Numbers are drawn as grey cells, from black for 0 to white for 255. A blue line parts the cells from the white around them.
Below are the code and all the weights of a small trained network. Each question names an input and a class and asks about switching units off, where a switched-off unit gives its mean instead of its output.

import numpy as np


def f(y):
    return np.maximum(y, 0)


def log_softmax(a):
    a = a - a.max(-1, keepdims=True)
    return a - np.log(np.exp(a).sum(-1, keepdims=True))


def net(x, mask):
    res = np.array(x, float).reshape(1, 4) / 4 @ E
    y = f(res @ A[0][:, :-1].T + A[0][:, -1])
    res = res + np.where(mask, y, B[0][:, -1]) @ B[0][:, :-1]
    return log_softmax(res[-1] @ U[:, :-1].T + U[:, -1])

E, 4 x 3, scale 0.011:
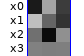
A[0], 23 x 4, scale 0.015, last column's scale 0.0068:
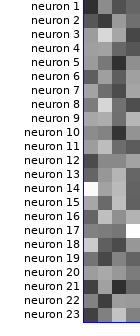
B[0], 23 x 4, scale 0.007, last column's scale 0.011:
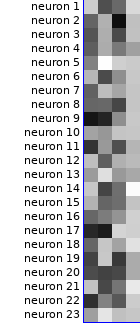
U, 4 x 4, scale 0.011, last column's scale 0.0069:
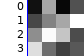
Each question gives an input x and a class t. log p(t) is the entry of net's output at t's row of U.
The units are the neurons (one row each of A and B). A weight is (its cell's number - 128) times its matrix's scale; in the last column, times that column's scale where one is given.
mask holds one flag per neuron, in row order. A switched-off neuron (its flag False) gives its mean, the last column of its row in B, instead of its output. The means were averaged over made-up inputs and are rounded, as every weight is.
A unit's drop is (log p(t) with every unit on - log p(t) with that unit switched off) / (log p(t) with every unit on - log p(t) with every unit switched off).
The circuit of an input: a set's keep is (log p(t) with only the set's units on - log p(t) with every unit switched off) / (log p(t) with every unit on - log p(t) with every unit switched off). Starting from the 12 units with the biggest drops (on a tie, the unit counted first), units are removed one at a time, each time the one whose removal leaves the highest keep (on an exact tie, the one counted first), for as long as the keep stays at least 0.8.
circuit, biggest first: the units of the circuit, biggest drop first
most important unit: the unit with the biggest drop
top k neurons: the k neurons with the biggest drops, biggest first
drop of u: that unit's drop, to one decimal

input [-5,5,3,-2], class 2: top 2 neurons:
(neuron 18; neuron 7)
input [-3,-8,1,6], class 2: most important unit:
neuron 23
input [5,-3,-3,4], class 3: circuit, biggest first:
(neuron 1; neuron 21; neuron 6)
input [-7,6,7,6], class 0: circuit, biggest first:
(neuron 22; neuron 19)
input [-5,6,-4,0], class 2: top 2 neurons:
(neuron 18; neuron 5)
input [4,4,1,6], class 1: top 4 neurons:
(neuron 23; neuron 14; neuron 13; neuron 17)
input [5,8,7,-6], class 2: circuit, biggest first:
(neuron 5; neuron 10)
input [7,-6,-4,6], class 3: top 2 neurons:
(neuron 1; neuron 21)
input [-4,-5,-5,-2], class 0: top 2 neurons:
(neuron 3; neuron 20)
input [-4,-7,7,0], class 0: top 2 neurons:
(neuron 2; neuron 22)
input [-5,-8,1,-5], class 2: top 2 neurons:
(neuron 23; neuron 13)
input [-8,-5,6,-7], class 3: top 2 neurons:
(neuron 15; neuron 14)
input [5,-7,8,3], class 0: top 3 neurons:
(neuron 2; neuron 19; neuron 22)
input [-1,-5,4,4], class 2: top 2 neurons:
(neuron 23; neuron 9)
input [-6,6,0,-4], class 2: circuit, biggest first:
(neuron 18)
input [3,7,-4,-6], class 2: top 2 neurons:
(neuron 5; neuron 10)
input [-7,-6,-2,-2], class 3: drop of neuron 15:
0.3
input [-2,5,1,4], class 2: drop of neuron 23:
-0.1
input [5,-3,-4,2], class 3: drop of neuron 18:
0.1
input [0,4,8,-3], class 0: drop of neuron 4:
0.0
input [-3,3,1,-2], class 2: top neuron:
(neuron 18)
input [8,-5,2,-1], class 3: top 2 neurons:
(neuron 1; neuron 21)
